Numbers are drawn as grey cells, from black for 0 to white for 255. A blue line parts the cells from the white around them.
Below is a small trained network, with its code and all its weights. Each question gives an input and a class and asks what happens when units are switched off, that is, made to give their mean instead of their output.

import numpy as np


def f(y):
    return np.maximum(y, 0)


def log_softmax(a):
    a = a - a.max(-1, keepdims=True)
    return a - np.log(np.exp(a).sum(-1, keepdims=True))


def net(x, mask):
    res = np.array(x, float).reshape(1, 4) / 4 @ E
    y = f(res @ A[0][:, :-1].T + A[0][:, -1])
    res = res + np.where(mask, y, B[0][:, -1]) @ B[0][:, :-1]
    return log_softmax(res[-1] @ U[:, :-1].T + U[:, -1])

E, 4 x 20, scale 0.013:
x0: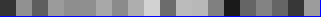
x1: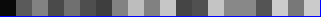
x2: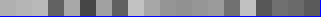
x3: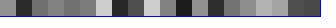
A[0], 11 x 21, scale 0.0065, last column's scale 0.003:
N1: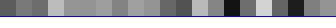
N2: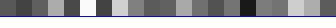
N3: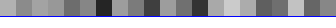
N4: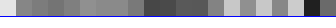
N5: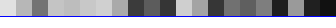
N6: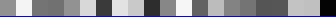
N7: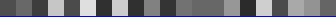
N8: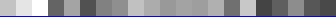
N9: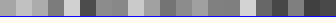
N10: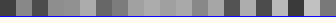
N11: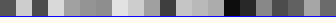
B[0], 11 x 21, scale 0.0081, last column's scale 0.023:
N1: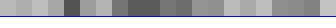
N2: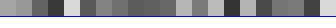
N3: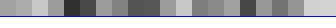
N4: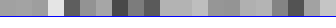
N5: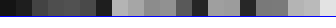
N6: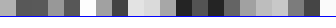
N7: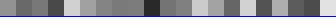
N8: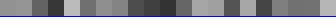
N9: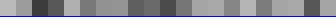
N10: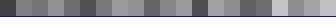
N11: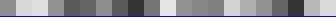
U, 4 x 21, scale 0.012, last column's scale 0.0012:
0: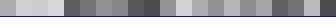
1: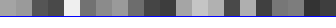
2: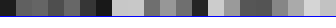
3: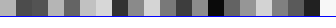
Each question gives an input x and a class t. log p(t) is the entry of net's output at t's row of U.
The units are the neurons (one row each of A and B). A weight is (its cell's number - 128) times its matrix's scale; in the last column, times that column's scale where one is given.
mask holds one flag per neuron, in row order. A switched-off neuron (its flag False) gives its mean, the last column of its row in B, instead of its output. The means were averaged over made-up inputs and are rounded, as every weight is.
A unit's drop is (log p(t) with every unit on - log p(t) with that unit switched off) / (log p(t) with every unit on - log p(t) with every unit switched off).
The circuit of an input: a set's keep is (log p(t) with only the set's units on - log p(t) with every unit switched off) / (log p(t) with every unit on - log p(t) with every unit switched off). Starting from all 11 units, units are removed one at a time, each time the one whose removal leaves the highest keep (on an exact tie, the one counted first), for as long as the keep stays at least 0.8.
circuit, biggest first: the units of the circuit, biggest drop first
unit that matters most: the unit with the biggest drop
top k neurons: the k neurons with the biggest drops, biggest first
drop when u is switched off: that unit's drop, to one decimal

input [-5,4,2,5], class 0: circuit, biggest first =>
N6
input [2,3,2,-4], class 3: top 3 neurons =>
N5, N6, N3
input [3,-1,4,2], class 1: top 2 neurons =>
N6, N3
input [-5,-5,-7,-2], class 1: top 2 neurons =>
N7, N2
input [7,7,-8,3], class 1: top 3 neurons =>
N5, N2, N7
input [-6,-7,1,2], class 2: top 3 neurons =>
N5, N11, N1
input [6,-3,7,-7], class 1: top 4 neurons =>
N8, N9, N3, N4
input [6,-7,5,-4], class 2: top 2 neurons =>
N5, N4
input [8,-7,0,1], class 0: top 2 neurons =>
N11, N1
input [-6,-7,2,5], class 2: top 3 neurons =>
N5, N6, N11
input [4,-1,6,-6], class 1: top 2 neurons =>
N8, N9
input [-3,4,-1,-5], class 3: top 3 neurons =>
N6, N5, N11
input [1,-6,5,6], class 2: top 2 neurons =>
N5, N6
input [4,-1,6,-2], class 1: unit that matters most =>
N8
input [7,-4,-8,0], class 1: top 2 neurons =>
N7, N2
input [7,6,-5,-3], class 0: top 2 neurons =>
N11, N5
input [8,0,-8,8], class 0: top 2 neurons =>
N6, N1
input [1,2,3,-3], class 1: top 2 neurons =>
N5, N8
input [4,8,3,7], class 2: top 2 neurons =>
N6, N10
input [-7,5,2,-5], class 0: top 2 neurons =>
N3, N5
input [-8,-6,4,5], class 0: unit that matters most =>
N4
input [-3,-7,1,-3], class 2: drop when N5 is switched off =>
1.4
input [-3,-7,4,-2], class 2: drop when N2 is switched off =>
0.0
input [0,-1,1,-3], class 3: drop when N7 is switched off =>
0.1
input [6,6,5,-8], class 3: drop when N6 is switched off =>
1.5
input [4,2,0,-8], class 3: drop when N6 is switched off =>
1.8
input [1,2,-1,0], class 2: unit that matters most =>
N6
